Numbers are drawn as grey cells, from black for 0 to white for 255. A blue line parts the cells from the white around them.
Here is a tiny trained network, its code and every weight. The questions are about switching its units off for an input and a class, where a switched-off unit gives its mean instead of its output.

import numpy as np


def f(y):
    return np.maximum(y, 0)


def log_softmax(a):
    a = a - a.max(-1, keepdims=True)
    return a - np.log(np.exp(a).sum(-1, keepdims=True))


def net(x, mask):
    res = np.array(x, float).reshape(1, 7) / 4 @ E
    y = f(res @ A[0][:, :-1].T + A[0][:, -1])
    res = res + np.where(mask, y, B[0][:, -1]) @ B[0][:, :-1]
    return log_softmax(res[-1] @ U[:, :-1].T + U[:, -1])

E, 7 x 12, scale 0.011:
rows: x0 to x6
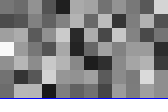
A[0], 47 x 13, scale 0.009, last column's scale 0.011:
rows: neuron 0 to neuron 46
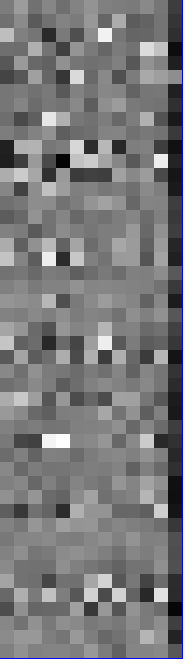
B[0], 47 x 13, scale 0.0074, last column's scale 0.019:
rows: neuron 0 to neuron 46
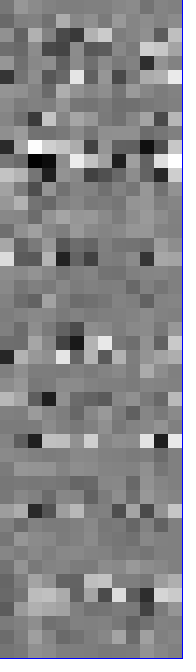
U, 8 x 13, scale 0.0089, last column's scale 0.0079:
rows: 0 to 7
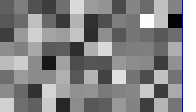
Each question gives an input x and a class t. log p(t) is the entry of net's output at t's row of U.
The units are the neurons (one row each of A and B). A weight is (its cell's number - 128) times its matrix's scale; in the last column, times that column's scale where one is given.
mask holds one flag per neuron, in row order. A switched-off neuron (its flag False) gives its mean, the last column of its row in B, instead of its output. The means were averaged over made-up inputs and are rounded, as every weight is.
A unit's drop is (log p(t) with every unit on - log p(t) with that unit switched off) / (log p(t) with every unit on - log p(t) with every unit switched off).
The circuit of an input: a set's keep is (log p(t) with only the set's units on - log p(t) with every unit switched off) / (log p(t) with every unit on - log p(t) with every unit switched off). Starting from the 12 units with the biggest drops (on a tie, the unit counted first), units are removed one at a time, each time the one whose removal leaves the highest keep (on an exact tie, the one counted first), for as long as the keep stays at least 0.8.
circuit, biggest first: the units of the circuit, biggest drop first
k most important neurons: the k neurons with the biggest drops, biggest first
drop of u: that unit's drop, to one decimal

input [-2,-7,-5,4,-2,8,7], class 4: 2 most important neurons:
neuron 5; neuron 11
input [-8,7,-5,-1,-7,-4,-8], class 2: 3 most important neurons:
neuron 10; neuron 5; neuron 43
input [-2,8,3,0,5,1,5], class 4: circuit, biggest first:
neuron 12
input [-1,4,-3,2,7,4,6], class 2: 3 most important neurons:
neuron 10; neuron 11; neuron 12
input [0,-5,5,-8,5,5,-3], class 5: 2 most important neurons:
neuron 42; neuron 25
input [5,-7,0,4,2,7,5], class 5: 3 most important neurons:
neuron 42; neuron 25; neuron 36
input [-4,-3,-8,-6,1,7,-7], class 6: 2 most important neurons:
neuron 31; neuron 8
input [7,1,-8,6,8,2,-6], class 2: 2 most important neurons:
neuron 10; neuron 11
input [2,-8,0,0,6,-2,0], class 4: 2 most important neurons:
neuron 12; neuron 28
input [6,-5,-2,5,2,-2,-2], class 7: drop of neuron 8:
-0.1
